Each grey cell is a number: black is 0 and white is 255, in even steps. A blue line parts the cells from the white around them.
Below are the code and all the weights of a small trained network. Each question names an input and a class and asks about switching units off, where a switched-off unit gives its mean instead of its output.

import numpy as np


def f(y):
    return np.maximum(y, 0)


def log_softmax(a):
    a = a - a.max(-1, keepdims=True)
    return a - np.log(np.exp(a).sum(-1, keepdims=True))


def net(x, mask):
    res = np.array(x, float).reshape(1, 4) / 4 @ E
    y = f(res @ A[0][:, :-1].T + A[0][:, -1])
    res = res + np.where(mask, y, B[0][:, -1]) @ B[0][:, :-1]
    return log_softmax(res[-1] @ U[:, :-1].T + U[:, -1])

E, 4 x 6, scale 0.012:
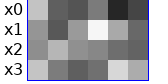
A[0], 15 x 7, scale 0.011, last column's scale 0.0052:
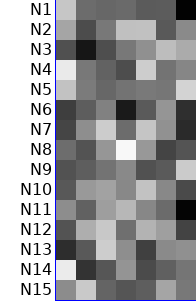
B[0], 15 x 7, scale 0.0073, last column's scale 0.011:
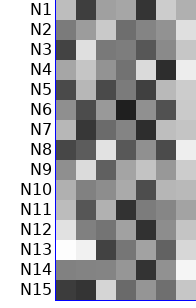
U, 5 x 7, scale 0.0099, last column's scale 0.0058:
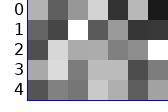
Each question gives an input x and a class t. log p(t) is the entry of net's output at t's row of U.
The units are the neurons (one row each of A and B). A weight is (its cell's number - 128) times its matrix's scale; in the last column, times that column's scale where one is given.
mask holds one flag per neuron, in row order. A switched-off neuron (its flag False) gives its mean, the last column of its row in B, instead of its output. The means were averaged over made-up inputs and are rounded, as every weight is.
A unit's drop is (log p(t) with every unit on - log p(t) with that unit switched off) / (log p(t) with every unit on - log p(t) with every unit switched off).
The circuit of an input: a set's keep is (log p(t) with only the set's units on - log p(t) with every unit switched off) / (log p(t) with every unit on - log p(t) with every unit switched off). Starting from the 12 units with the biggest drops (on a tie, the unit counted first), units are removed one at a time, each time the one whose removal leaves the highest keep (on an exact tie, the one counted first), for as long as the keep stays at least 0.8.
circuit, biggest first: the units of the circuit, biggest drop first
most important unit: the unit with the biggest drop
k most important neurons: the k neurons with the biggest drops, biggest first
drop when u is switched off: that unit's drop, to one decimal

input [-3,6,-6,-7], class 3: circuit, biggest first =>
[N13]
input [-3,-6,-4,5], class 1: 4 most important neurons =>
[N6; N15; N13; N9]
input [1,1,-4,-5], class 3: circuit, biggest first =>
[N13; N9]
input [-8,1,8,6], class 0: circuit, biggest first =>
[N7; N12]
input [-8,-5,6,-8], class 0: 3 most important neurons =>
[N7; N12; N4]
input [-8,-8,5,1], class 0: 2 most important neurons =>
[N12; N7]
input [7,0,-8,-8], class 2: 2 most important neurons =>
[N9; N7]
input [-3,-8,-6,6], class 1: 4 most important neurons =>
[N6; N15; N13; N9]
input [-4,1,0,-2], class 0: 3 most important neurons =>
[N4; N7; N12]
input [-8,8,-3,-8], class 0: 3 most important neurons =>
[N7; N12; N10]
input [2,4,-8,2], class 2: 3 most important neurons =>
[N3; N6; N15]
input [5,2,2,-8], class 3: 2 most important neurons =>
[N13; N9]
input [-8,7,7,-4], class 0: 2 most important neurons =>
[N7; N12]
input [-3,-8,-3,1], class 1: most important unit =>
N6
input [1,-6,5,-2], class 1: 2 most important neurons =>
[N15; N6]
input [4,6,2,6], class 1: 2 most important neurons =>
[N8; N13]
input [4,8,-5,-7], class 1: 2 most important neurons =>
[N8; N11]
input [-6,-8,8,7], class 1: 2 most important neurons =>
[N15; N13]
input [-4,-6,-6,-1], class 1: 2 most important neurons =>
[N6; N5]
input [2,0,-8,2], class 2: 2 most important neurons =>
[N3; N13]
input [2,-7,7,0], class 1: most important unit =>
N15
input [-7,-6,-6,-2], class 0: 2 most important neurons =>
[N7; N12]
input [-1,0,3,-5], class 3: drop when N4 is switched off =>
-0.1
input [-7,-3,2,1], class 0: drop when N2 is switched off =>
0.0
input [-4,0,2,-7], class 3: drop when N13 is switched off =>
0.5
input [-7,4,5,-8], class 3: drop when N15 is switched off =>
0.1
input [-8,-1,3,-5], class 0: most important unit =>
N7
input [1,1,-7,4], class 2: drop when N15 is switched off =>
-0.1
